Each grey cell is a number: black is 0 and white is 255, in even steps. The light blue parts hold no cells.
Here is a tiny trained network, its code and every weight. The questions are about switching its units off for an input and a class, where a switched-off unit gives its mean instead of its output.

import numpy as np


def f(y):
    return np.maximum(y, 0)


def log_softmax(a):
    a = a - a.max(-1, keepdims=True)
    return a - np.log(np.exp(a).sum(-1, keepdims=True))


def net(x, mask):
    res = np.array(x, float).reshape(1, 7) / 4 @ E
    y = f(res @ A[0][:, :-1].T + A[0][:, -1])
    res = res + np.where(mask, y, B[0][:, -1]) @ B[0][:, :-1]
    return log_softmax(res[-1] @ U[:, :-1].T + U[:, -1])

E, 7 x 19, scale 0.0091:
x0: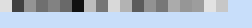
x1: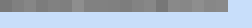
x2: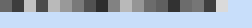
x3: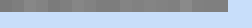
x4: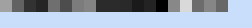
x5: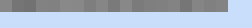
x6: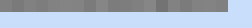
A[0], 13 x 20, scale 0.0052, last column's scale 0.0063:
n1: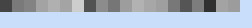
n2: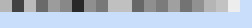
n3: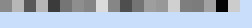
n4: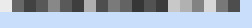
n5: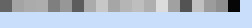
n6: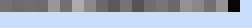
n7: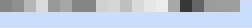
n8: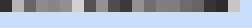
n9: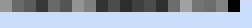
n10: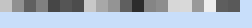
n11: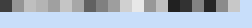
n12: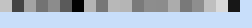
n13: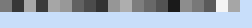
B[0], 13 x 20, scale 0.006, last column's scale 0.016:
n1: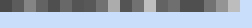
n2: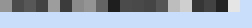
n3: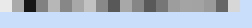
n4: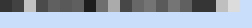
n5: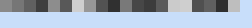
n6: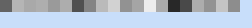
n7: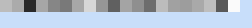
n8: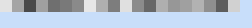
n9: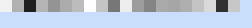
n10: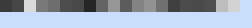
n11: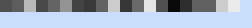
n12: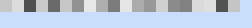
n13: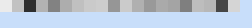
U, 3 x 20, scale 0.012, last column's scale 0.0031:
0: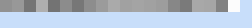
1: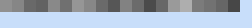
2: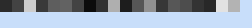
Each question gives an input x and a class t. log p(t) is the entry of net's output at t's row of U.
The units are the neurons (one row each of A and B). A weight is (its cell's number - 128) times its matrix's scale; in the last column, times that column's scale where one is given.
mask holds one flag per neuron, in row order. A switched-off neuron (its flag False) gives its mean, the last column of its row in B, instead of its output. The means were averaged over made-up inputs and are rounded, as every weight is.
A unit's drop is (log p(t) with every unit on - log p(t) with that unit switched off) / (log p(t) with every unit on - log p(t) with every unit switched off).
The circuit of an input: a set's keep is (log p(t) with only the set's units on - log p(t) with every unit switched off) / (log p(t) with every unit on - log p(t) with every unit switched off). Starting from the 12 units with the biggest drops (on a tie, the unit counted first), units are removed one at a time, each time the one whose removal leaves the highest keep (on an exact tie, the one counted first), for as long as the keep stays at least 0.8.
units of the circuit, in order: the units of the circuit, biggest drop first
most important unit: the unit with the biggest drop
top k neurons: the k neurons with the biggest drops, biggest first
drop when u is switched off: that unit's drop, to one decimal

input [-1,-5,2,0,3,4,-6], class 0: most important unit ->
n2
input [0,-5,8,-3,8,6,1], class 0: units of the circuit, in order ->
[n13, n9]
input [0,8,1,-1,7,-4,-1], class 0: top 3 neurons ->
[n9, n2, n5]
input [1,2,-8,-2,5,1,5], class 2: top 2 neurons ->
[n10, n4]
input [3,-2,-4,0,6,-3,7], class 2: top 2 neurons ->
[n4, n10]
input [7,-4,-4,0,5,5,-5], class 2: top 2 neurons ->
[n4, n10]
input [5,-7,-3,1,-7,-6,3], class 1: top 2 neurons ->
[n5, n2]
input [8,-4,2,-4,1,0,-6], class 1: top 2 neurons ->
[n2, n12]
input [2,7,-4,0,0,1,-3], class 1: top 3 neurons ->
[n11, n3, n1]
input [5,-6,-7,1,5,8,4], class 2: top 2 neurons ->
[n10, n4]
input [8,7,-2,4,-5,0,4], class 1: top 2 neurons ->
[n2, n5]
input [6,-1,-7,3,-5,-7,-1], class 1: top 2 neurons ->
[n5, n2]
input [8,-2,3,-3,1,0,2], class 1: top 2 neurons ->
[n2, n12]
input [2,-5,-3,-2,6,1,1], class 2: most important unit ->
n4
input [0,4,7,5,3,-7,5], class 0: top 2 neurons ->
[n13, n5]
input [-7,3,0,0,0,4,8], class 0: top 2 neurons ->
[n8, n4]
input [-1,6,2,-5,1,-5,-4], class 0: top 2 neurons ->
[n4, n2]
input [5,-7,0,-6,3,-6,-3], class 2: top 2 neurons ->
[n4, n7]
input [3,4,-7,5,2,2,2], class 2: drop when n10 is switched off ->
0.2
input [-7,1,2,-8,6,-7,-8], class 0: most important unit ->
n2
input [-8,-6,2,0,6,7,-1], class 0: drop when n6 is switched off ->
0.1
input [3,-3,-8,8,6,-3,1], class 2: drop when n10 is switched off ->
0.3
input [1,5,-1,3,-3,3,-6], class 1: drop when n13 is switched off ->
0.3
